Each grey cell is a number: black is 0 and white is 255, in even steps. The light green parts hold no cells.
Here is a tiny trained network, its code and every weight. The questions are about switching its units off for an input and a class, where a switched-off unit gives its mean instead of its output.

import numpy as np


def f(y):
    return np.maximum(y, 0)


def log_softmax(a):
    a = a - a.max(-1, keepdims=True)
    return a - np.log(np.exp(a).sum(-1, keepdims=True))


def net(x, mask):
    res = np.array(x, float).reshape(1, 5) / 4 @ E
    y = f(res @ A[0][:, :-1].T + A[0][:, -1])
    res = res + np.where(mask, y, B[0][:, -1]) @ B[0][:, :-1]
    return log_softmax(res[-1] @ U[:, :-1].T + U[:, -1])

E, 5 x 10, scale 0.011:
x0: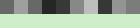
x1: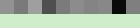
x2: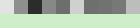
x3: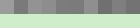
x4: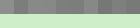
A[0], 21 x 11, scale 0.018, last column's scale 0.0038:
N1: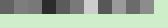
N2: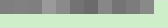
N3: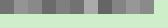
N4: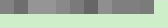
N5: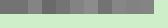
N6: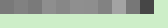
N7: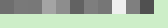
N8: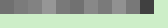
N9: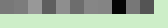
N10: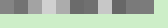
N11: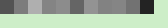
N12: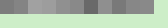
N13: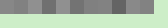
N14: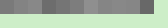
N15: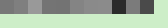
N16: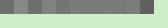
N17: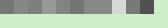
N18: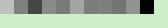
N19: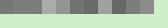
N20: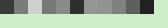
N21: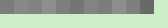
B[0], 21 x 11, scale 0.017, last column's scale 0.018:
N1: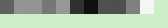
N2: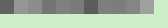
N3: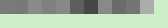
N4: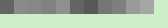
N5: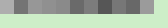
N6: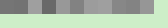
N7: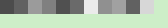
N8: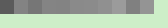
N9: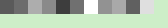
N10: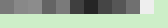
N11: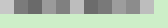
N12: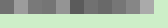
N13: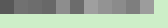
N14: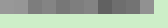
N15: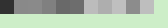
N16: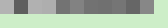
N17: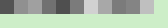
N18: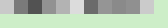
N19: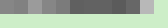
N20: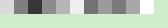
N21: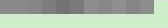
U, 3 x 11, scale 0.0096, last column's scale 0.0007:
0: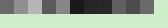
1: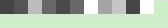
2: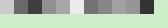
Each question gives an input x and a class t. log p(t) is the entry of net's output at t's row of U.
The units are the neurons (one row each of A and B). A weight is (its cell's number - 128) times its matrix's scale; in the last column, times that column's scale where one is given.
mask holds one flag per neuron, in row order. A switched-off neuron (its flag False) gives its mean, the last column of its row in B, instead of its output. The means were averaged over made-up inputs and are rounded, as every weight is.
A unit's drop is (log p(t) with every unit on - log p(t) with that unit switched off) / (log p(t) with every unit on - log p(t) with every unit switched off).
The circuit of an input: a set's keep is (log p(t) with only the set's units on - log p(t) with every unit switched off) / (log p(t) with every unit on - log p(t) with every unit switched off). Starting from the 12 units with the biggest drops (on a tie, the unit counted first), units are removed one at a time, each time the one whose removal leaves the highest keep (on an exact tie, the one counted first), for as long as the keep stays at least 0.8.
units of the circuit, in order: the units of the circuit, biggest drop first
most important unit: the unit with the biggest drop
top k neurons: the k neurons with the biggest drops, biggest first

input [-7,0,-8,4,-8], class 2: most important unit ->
N20
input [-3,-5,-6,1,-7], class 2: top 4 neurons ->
(N20 N9 N11 N15)
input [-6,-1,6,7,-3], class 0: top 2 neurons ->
(N20 N10)
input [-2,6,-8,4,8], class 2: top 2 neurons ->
(N20 N11)
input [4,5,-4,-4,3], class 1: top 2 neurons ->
(N9 N10)
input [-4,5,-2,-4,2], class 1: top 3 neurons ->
(N9 N1 N15)
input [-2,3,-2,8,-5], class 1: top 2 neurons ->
(N1 N9)
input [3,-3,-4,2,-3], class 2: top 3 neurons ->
(N20 N10 N9)
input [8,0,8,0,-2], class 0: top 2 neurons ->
(N1 N20)
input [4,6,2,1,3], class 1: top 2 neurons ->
(N9 N10)
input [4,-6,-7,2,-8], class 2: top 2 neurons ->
(N20 N9)
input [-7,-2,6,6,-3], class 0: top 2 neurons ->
(N20 N10)
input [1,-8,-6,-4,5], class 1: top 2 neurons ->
(N7 N17)
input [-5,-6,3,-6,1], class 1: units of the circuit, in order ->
(N7)
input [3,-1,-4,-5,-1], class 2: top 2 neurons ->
(N20 N10)
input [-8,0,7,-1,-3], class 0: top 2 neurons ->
(N10 N20)
